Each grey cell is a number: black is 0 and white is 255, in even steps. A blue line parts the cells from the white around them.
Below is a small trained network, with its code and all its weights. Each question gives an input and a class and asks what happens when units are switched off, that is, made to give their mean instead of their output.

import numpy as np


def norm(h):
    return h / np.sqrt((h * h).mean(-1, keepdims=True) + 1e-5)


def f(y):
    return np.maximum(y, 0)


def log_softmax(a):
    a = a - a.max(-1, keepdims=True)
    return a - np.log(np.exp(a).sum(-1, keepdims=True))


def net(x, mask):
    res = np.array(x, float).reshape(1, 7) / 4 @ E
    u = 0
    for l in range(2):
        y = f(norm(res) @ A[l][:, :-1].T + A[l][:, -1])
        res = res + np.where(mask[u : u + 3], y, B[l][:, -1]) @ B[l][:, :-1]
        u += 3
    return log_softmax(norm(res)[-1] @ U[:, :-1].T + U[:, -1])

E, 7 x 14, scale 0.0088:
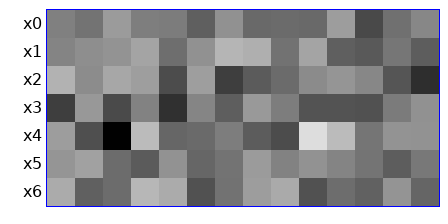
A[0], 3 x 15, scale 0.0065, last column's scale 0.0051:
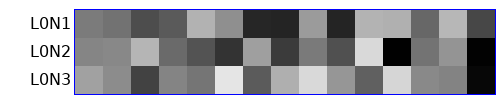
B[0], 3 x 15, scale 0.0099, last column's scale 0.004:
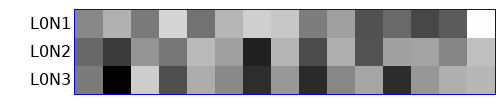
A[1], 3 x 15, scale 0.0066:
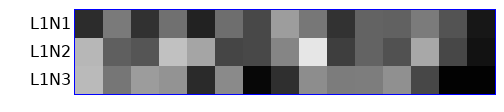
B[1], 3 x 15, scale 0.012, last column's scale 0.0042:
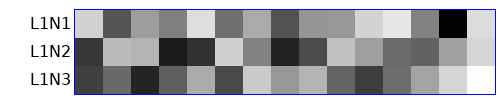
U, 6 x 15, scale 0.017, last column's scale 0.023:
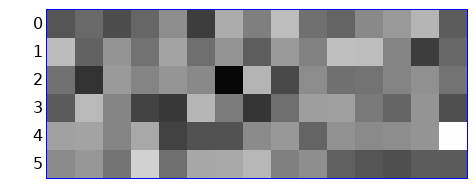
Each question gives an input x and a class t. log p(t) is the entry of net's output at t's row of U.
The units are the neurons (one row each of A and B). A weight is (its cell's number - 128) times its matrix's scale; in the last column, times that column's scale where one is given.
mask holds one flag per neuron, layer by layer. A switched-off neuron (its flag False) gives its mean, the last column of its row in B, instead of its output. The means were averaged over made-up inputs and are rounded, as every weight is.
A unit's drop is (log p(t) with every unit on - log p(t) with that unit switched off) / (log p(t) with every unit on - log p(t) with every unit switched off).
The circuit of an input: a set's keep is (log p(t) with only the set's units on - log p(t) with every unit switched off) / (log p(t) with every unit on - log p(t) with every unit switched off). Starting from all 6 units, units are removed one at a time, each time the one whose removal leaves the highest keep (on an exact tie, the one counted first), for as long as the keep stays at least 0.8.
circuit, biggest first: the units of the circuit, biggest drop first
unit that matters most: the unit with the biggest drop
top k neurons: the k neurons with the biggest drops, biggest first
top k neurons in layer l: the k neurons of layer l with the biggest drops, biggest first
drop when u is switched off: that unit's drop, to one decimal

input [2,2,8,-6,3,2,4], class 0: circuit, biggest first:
L1N3
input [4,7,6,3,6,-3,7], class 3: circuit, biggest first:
L1N2; L0N1
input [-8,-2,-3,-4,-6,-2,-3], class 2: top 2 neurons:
L0N3; L1N1
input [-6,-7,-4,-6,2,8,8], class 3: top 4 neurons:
L1N2; L1N1; L1N3; L0N2
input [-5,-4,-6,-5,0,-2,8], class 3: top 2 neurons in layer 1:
L1N2; L1N3
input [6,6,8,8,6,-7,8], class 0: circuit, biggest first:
L1N3; L0N1
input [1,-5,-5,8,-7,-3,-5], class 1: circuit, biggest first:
L1N1; L1N3
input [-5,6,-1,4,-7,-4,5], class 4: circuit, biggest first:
L0N1; L1N3
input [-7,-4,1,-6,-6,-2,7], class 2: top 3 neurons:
L0N3; L1N1; L1N2
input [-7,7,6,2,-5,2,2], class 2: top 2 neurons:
L0N3; L0N1
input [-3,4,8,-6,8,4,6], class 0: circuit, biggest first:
L1N3; L0N1; L1N1
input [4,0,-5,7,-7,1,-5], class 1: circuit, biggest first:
L1N1; L1N3; L1N2
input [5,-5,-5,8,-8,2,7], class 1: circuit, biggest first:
L1N1; L1N3
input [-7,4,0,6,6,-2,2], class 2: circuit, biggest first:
L0N3
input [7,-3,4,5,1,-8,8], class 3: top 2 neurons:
L1N2; L0N3
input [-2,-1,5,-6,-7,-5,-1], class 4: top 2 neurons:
L1N1; L1N3
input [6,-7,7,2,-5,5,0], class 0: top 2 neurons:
L1N3; L0N3
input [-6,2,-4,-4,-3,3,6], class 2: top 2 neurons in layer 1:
L1N3; L1N1
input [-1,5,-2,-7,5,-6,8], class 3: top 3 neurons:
L1N2; L1N1; L0N1
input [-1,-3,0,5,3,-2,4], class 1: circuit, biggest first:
L1N1
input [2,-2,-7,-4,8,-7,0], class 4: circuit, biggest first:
L1N3; L1N1
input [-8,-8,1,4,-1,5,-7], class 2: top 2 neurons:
L0N3; L1N2
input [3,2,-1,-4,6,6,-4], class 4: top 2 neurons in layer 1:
L1N1; L1N2
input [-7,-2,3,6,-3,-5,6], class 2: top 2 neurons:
L0N3; L1N2
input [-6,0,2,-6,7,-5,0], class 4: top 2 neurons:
L1N1; L0N2
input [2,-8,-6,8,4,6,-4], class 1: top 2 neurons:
L1N1; L1N3
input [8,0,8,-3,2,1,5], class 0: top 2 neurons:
L1N3; L0N3
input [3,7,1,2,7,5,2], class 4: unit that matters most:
L0N1
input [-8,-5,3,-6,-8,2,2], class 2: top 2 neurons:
L0N3; L1N1
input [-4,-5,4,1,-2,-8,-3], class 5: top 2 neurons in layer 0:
L0N1; L0N2
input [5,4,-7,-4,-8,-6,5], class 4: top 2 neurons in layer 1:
L1N3; L1N1
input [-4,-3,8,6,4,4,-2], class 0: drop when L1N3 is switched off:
1.1
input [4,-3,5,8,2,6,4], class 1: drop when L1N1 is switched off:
1.2
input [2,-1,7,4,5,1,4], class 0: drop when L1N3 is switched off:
1.1
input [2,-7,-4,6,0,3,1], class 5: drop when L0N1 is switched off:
1.1
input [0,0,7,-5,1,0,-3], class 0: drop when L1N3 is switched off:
1.0
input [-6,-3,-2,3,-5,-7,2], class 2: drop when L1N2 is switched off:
0.0
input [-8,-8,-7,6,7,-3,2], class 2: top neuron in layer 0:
L0N3
